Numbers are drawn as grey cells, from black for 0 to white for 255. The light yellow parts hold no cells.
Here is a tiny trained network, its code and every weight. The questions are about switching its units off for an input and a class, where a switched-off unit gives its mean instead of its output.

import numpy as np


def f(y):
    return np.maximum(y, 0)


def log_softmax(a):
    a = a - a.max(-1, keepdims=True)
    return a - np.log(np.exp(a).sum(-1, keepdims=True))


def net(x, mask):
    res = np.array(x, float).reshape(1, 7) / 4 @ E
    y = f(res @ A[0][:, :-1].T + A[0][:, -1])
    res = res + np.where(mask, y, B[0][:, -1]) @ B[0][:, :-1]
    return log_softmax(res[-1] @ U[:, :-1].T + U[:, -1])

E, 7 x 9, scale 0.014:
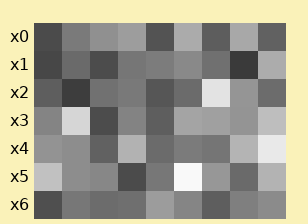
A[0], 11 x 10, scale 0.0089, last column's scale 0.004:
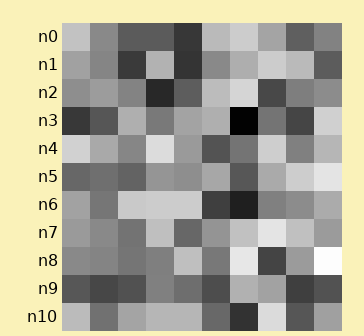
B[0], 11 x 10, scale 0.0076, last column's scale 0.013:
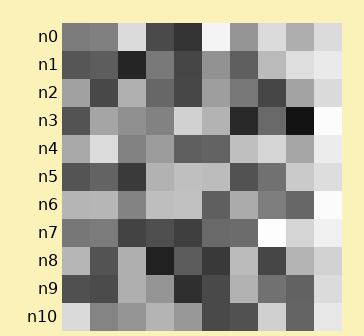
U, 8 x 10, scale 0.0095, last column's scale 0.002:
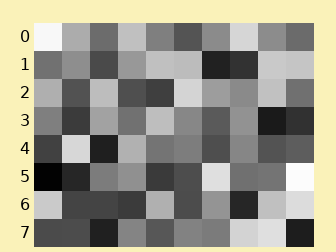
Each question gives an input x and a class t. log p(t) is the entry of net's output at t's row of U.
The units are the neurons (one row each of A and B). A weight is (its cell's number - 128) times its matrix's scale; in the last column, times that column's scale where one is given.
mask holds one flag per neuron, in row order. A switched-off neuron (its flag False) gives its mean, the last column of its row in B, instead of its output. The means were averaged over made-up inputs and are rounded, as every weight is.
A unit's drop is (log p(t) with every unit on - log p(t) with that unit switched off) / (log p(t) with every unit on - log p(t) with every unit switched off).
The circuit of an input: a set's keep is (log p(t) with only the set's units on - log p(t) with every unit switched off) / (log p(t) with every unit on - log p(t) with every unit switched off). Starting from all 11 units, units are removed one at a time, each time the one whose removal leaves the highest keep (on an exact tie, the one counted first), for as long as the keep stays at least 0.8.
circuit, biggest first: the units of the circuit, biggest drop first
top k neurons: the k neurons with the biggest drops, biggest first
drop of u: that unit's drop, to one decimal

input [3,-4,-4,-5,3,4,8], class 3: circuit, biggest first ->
[n3]
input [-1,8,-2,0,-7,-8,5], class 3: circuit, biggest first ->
[n3, n1]
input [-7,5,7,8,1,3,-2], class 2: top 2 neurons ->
[n2, n8]
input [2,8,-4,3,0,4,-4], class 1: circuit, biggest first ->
[n5, n7]
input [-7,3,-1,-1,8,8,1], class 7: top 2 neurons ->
[n5, n1]
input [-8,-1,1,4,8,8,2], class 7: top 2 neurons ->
[n1, n7]
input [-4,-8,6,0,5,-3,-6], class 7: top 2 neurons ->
[n1, n7]
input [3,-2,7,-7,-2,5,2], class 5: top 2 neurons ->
[n9, n10]
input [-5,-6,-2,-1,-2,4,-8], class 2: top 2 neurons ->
[n0, n2]
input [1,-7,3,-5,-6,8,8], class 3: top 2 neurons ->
[n3, n7]
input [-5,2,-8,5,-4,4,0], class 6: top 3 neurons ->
[n0, n8, n3]
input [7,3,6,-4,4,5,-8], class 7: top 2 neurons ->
[n1, n7]
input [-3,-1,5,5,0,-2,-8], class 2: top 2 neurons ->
[n0, n8]
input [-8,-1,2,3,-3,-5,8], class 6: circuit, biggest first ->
[n8]
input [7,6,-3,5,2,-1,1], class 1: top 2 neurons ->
[n5, n4]
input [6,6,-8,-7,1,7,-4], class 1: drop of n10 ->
0.0
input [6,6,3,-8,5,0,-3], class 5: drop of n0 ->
-0.1
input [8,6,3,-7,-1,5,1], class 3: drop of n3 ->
0.2
